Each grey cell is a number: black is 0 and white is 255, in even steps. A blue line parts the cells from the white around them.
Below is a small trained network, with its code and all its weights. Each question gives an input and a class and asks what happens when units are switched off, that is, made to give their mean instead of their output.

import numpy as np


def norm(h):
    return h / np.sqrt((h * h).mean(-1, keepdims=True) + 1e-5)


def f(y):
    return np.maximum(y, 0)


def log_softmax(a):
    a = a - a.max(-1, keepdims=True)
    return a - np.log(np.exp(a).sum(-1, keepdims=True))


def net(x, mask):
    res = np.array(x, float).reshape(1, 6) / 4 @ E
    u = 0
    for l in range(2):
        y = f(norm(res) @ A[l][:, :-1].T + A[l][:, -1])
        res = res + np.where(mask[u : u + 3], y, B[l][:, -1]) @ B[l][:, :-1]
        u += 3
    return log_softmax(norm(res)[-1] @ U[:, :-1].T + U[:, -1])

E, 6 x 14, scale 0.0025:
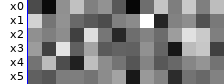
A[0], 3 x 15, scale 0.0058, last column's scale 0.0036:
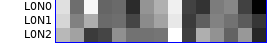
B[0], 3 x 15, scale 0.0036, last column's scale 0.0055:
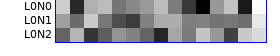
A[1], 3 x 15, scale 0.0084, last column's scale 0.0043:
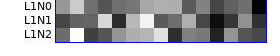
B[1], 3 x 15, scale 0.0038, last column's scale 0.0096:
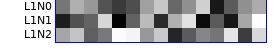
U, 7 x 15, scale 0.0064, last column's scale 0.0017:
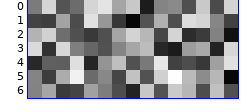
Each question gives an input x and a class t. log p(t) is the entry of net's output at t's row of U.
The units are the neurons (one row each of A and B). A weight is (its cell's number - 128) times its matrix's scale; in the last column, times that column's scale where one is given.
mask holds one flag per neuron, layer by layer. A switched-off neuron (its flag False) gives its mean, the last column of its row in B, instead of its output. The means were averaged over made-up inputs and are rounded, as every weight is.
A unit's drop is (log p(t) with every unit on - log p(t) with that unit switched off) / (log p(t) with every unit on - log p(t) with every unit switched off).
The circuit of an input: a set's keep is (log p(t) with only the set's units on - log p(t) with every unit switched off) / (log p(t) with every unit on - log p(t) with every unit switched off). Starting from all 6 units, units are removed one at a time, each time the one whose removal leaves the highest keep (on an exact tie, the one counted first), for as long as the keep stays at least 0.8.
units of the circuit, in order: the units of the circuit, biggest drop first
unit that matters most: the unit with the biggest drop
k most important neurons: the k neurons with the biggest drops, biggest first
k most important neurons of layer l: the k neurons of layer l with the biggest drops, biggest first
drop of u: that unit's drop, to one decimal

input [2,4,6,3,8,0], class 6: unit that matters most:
L0N2
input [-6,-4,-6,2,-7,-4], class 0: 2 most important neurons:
(L1N2 L0N1)
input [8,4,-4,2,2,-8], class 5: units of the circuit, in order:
(L1N1 L0N0)
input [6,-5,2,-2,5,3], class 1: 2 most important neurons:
(L1N1 L1N0)
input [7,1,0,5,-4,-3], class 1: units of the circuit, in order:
(L1N1 L0N1)
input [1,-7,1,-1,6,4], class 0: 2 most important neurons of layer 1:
(L1N2 L1N1)
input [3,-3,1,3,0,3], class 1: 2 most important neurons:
(L1N1 L0N0)
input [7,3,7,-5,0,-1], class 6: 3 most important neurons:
(L1N1 L0N0 L1N2)
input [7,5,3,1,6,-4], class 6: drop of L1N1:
0.1
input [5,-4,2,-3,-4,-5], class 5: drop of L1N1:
1.4
